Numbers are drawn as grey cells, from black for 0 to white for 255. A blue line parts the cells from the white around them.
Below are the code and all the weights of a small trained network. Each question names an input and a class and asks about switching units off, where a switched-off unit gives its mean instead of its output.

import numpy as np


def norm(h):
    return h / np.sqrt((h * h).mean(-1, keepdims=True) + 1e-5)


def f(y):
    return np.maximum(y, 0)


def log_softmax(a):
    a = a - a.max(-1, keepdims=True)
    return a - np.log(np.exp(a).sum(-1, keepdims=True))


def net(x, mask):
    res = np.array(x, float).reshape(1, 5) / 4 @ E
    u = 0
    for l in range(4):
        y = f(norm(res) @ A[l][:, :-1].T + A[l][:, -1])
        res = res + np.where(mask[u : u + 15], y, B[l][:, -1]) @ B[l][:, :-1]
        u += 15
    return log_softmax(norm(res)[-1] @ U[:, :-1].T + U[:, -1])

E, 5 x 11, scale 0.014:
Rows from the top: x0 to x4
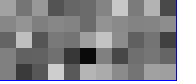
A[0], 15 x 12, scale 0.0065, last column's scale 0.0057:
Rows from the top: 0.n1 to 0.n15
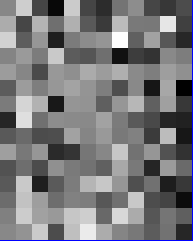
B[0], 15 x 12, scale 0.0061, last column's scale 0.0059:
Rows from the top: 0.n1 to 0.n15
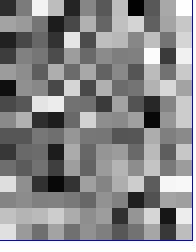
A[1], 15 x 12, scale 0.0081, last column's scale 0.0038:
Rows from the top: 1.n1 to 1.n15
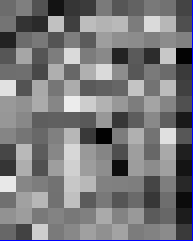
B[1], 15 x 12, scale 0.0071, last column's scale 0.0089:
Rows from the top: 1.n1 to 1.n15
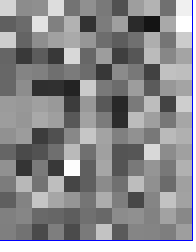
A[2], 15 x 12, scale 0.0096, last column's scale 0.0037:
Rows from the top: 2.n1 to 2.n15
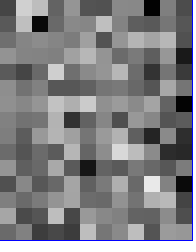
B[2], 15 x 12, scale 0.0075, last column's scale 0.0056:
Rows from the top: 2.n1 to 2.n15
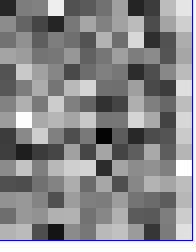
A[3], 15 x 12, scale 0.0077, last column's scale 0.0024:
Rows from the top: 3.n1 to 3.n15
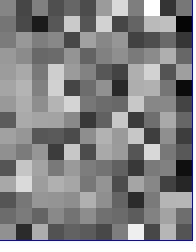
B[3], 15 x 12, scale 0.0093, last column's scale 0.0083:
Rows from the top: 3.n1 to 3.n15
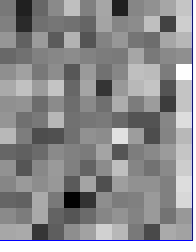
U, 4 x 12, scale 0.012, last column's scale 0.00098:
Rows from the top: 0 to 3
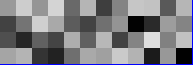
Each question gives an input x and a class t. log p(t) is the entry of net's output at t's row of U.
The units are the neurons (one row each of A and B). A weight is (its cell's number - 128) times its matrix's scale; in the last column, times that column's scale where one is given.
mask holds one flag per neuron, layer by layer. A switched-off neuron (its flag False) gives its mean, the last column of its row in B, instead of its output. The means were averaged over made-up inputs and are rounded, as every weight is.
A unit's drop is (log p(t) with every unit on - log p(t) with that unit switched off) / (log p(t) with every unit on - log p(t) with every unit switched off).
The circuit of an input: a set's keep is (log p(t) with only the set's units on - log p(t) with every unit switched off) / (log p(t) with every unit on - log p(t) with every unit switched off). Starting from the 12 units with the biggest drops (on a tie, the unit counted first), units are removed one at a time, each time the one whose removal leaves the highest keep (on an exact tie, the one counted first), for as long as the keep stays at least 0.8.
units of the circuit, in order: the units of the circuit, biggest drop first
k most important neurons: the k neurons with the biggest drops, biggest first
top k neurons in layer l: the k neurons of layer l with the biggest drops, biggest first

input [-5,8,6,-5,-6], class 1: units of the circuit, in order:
2.n1
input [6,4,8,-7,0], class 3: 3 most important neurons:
0.n12, 0.n8, 1.n1
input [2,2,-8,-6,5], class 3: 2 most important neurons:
0.n2, 1.n6
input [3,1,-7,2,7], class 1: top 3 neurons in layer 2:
2.n9, 2.n5, 2.n14
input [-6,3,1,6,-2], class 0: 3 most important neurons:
1.n1, 1.n8, 0.n3
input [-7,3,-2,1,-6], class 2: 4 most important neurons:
0.n6, 1.n4, 1.n2, 0.n4
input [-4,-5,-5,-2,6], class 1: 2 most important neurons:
1.n2, 0.n12
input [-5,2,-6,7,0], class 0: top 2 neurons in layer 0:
0.n4, 0.n12
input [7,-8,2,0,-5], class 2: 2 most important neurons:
0.n3, 1.n2
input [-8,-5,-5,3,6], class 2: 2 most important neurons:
0.n1, 1.n11
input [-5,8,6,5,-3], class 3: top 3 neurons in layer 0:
0.n8, 0.n12, 0.n14
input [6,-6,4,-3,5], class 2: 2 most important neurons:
0.n3, 0.n1
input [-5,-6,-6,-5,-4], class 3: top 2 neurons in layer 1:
1.n6, 1.n9
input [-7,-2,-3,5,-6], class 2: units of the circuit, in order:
1.n4
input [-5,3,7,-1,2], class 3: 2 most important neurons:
0.n12, 0.n8
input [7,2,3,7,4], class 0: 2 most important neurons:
1.n1, 2.n8
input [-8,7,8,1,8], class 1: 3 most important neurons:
1.n2, 1.n5, 2.n9
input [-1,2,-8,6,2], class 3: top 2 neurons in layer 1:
1.n9, 1.n6
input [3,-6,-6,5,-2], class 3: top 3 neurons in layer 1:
1.n9, 1.n6, 1.n7
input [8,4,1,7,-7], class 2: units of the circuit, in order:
3.n1
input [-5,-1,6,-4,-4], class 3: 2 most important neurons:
0.n8, 0.n12
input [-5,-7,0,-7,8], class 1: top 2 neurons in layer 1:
1.n2, 1.n1
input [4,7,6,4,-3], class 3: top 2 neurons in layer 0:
0.n8, 0.n12
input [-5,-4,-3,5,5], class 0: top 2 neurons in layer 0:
0.n4, 0.n1
